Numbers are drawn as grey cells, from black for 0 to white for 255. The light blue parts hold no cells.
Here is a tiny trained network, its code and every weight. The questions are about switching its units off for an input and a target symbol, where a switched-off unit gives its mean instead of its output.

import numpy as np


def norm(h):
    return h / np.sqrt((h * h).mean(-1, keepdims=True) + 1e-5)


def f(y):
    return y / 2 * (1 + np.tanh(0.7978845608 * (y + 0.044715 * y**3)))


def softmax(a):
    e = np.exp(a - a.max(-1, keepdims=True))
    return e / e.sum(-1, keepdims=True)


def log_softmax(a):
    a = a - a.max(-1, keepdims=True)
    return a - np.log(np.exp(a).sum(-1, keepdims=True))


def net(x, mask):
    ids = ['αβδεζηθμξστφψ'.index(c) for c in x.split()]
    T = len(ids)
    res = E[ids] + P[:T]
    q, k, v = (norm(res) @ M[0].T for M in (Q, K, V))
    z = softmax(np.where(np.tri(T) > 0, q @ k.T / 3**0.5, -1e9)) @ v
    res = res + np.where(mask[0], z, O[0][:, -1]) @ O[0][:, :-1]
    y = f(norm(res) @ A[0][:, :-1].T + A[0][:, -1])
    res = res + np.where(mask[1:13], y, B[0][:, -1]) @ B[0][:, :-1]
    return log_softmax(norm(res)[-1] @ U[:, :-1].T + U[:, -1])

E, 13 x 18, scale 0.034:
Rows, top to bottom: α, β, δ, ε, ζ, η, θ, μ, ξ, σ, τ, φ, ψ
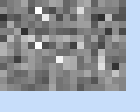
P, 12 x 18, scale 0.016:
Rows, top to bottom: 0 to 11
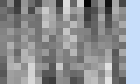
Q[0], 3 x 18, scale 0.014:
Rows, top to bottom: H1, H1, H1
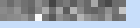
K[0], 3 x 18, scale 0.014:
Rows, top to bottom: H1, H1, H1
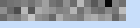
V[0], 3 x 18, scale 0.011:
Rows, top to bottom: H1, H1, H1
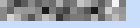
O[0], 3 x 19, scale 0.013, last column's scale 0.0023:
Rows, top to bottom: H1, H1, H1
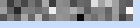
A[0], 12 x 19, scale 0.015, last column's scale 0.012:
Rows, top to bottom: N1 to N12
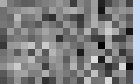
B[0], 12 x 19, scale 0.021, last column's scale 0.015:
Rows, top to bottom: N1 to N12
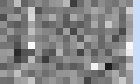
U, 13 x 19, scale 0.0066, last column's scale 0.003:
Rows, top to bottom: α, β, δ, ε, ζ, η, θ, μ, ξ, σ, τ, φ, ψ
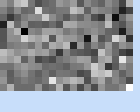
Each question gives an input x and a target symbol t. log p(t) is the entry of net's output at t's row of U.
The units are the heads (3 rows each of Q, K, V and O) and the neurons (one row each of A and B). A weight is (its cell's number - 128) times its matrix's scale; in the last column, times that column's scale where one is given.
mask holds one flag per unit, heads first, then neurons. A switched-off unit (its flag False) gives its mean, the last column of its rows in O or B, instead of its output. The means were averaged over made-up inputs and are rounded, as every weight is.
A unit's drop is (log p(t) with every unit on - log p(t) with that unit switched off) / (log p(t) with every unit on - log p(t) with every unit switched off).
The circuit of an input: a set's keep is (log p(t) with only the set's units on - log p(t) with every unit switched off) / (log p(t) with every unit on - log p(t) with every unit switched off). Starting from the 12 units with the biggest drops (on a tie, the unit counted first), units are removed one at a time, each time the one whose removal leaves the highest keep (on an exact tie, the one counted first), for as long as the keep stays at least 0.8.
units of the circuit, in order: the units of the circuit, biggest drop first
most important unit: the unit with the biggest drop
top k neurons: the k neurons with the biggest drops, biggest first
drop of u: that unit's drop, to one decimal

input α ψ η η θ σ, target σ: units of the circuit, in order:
[N10, H1]
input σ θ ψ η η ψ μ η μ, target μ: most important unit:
N7
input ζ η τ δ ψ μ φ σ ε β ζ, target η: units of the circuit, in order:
[N12, H1]
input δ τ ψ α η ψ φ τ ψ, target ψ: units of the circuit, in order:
[H1, N8]
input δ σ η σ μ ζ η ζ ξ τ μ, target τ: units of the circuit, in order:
[H1, N7]
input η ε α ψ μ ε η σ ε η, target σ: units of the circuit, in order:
[H1, N10]
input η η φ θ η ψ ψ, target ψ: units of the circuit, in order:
[N8, H1]
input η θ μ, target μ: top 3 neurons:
[N8, N7, N10]
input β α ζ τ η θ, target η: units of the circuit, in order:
[H1, N12]
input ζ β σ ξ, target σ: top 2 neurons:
[N10, N7]
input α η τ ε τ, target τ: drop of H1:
1.3
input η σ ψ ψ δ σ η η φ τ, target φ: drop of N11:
0.0
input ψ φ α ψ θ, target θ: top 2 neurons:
[N1, N8]
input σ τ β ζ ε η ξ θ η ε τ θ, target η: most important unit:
N12
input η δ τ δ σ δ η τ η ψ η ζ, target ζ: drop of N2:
0.1
